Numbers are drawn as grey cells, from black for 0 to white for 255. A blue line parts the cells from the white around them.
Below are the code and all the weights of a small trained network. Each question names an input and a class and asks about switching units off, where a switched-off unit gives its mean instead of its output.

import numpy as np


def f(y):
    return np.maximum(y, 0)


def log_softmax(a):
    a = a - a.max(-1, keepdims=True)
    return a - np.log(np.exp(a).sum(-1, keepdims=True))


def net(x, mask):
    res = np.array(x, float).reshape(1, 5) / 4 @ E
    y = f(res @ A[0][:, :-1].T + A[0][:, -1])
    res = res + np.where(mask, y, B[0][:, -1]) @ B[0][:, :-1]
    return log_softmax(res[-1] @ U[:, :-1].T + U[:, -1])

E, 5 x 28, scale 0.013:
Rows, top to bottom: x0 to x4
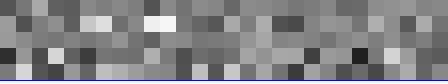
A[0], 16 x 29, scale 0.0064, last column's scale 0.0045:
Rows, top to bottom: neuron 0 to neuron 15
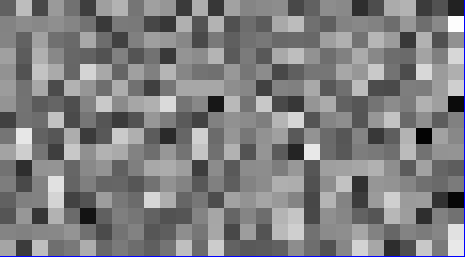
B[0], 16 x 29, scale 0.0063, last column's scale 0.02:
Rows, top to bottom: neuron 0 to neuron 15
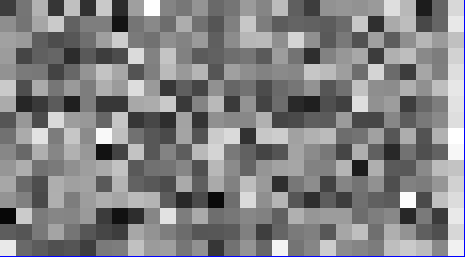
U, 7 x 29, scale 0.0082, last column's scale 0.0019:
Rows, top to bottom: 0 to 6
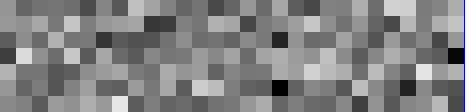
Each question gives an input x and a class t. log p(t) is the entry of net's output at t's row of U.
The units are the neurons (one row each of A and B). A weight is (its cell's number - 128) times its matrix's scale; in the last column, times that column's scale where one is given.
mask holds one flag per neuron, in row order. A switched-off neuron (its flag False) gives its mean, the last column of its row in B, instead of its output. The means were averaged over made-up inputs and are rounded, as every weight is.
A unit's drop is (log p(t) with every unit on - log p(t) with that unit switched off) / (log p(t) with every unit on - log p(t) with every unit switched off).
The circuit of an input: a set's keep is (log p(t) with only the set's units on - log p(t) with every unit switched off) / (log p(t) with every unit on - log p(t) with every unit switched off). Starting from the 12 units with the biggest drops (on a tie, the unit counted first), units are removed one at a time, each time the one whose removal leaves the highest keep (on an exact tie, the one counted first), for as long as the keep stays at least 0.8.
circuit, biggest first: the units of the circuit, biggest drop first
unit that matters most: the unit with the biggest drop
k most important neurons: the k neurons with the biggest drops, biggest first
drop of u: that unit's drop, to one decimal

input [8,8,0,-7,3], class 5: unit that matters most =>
neuron 6
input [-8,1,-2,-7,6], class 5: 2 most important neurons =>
neuron 6; neuron 9
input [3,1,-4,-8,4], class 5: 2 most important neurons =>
neuron 9; neuron 6
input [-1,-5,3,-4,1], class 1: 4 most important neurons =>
neuron 8; neuron 6; neuron 0; neuron 12
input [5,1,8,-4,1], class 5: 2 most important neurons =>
neuron 8; neuron 12
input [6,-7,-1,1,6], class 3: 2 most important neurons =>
neuron 13; neuron 0
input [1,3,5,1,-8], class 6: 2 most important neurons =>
neuron 7; neuron 11
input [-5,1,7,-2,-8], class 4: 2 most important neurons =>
neuron 10; neuron 4
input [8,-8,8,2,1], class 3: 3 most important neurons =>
neuron 8; neuron 13; neuron 6
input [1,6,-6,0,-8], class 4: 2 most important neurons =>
neuron 4; neuron 15
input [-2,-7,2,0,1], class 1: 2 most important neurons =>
neuron 8; neuron 6
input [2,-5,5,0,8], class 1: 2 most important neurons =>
neuron 9; neuron 8
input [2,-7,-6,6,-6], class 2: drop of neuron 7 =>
0.0
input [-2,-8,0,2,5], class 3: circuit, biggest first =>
neuron 13
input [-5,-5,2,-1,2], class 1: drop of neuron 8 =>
0.1
